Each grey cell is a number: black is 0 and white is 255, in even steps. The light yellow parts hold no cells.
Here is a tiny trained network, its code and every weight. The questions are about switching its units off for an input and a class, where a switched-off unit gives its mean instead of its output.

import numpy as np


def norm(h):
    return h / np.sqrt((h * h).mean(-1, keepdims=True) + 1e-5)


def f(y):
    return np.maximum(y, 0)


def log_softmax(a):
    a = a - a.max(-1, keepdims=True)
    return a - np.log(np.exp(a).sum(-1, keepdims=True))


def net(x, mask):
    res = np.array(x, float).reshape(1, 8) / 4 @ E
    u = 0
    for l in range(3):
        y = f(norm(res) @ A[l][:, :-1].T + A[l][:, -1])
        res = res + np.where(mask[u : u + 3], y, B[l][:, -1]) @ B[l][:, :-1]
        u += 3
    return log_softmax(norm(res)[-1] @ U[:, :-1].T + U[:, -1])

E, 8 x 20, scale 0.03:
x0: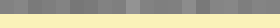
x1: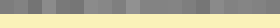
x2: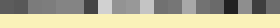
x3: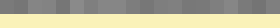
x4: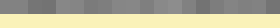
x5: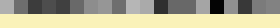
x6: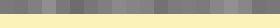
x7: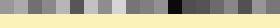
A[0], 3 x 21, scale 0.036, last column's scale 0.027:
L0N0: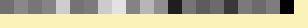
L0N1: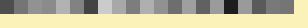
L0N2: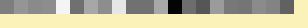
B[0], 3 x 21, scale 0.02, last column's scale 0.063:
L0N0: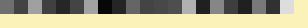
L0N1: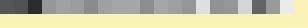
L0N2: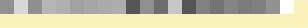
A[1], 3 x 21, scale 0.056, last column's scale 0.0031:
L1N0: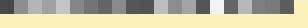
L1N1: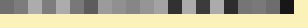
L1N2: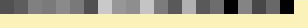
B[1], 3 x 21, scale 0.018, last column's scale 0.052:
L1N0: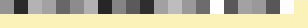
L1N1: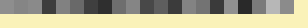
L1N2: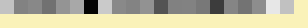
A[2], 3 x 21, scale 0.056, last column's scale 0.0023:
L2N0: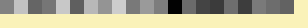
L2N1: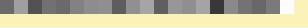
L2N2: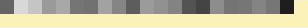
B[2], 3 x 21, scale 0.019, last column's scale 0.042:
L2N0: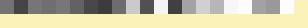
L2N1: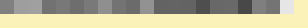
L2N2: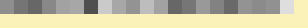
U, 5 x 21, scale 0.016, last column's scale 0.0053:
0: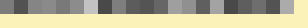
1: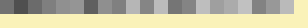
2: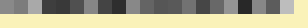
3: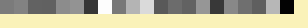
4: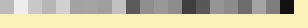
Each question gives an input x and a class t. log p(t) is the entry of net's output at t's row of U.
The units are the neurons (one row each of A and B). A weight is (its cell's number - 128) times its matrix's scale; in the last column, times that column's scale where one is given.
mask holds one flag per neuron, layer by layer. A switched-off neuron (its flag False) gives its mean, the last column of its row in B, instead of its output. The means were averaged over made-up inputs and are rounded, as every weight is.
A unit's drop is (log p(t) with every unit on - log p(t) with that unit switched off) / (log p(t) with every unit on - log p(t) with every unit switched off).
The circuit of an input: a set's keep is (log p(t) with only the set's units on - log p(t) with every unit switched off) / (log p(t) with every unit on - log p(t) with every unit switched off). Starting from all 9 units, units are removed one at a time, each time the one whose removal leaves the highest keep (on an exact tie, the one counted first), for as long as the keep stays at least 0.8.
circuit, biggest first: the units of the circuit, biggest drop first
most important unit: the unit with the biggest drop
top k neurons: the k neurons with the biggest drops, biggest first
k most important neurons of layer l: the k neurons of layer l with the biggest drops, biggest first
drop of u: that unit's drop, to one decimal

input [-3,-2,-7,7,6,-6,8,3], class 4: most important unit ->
L0N2
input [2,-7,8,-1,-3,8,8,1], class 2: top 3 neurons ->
(L0N0 L0N2 L2N2)
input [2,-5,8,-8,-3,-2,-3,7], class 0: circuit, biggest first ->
(L0N1 L0N0)
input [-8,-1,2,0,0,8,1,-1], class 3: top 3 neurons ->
(L0N0 L0N2 L1N2)
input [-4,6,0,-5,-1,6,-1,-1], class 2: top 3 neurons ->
(L0N2 L0N1 L1N0)
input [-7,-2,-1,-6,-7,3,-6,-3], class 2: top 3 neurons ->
(L0N2 L0N1 L1N0)
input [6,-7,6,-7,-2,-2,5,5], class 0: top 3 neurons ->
(L0N1 L0N0 L0N2)
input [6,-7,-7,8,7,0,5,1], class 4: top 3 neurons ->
(L0N0 L2N0 L0N1)
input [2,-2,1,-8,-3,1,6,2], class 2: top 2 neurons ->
(L0N0 L1N0)
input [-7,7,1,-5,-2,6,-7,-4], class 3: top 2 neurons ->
(L0N0 L1N0)
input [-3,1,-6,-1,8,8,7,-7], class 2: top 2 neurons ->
(L0N2 L0N1)
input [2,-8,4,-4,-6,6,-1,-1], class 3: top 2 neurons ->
(L1N2 L0N0)
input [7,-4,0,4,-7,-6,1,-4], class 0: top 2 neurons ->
(L1N0 L2N0)
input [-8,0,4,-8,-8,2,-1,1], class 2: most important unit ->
L0N0
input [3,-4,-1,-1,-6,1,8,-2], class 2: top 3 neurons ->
(L0N2 L0N1 L1N0)
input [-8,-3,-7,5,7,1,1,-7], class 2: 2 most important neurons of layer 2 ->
(L2N0 L2N2)
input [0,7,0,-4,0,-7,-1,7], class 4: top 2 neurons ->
(L0N2 L2N2)
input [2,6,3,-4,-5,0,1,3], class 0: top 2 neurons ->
(L0N1 L0N2)
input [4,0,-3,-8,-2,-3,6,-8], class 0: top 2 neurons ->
(L0N0 L0N1)
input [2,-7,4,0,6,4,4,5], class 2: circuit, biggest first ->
(L0N0)
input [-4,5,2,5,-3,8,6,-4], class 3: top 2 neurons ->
(L0N0 L1N2)
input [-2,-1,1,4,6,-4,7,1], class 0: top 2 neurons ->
(L2N0 L1N0)
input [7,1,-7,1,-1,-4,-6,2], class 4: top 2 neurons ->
(L0N0 L0N2)
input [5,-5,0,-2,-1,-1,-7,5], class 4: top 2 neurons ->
(L0N2 L2N2)
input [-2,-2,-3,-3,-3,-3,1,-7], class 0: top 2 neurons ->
(L0N0 L0N1)
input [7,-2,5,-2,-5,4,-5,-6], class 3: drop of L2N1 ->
0.0
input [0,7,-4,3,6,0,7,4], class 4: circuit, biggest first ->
(L0N2)
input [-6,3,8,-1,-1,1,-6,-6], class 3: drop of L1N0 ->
0.3
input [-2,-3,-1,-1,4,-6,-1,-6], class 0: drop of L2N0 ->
0.1
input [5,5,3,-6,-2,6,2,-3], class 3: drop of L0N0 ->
0.5
